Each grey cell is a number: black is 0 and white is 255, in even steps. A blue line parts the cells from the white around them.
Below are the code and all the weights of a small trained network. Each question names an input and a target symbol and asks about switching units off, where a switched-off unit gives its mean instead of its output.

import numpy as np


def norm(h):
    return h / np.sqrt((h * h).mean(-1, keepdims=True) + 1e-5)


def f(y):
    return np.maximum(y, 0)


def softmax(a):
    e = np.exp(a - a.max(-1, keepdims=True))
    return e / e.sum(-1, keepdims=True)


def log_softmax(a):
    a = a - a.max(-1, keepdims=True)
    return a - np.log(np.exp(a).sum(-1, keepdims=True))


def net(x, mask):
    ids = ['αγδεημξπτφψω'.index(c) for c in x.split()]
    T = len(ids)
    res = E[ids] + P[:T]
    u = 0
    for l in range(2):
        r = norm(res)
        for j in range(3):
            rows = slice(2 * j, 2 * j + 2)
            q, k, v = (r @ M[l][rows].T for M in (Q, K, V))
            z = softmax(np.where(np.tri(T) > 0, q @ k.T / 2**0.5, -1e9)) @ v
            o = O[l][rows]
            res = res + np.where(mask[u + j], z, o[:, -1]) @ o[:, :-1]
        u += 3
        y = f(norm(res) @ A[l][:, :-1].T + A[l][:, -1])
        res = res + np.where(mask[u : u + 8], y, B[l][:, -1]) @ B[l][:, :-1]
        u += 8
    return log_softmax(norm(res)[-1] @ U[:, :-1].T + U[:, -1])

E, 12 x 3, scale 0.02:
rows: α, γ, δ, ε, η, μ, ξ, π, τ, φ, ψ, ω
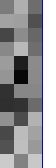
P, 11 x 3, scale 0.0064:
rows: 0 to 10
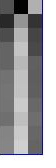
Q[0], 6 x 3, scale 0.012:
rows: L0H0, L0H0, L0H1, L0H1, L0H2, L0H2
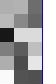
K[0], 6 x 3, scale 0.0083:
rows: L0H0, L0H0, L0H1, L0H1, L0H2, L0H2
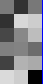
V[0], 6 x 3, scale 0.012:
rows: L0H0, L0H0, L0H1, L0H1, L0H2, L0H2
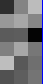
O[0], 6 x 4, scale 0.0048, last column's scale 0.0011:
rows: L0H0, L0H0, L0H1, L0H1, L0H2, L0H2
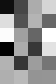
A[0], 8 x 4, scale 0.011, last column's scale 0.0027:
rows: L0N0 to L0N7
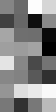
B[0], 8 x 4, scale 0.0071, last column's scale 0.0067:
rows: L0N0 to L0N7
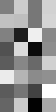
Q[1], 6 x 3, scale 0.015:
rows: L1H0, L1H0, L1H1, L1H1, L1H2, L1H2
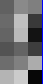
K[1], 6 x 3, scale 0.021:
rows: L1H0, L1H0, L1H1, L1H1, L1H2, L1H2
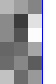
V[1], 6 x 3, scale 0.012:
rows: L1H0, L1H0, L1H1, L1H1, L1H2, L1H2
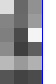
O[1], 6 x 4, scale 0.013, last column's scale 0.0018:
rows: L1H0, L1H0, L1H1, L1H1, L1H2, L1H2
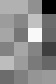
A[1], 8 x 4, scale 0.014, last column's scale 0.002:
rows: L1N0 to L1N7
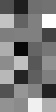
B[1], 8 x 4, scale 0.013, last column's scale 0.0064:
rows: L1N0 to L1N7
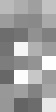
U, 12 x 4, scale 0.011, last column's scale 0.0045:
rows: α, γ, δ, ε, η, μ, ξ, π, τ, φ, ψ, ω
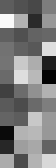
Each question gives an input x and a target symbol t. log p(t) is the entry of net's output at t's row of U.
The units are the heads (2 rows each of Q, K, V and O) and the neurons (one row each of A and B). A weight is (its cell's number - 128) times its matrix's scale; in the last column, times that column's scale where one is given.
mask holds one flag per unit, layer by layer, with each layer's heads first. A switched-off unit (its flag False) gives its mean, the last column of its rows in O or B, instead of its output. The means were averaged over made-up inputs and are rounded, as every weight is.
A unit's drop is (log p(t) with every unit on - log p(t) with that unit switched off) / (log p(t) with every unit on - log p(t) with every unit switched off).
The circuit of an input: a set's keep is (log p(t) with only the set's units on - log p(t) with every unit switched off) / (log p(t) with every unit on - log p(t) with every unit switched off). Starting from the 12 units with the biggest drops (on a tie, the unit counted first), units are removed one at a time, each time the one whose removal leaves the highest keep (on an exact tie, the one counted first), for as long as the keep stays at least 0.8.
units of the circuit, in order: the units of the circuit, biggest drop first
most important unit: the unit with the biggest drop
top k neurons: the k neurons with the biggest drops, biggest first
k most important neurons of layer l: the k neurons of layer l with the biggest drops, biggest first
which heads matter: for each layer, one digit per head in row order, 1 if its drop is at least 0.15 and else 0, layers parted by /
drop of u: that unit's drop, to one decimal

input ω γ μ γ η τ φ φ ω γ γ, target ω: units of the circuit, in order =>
[L1H1; L0H1; L1N7]
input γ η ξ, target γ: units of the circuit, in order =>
[L0H0; L0H1; L1H0]
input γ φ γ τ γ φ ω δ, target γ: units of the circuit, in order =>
[L1H2]
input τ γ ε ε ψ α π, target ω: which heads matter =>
011 / 010
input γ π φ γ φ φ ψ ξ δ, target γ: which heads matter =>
111 / 101
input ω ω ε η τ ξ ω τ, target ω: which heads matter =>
010 / 010
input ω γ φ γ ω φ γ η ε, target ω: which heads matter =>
010 / 010
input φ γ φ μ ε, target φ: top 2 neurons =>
[L0N7; L1N7]
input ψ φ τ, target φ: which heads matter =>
100 / 000
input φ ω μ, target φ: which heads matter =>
000 / 000
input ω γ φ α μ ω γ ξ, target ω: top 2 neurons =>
[L1N7; L0N0]
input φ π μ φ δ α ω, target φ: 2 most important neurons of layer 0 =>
[L0N7; L0N6]
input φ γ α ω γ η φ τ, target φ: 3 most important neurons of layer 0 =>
[L0N7; L0N0; L0N6]
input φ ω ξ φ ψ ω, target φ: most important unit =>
L0H0
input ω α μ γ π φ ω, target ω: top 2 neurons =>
[L0N1; L1N7]
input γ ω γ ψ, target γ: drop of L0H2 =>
0.2
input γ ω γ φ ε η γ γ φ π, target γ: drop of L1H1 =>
-0.1
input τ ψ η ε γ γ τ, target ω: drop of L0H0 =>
0.2
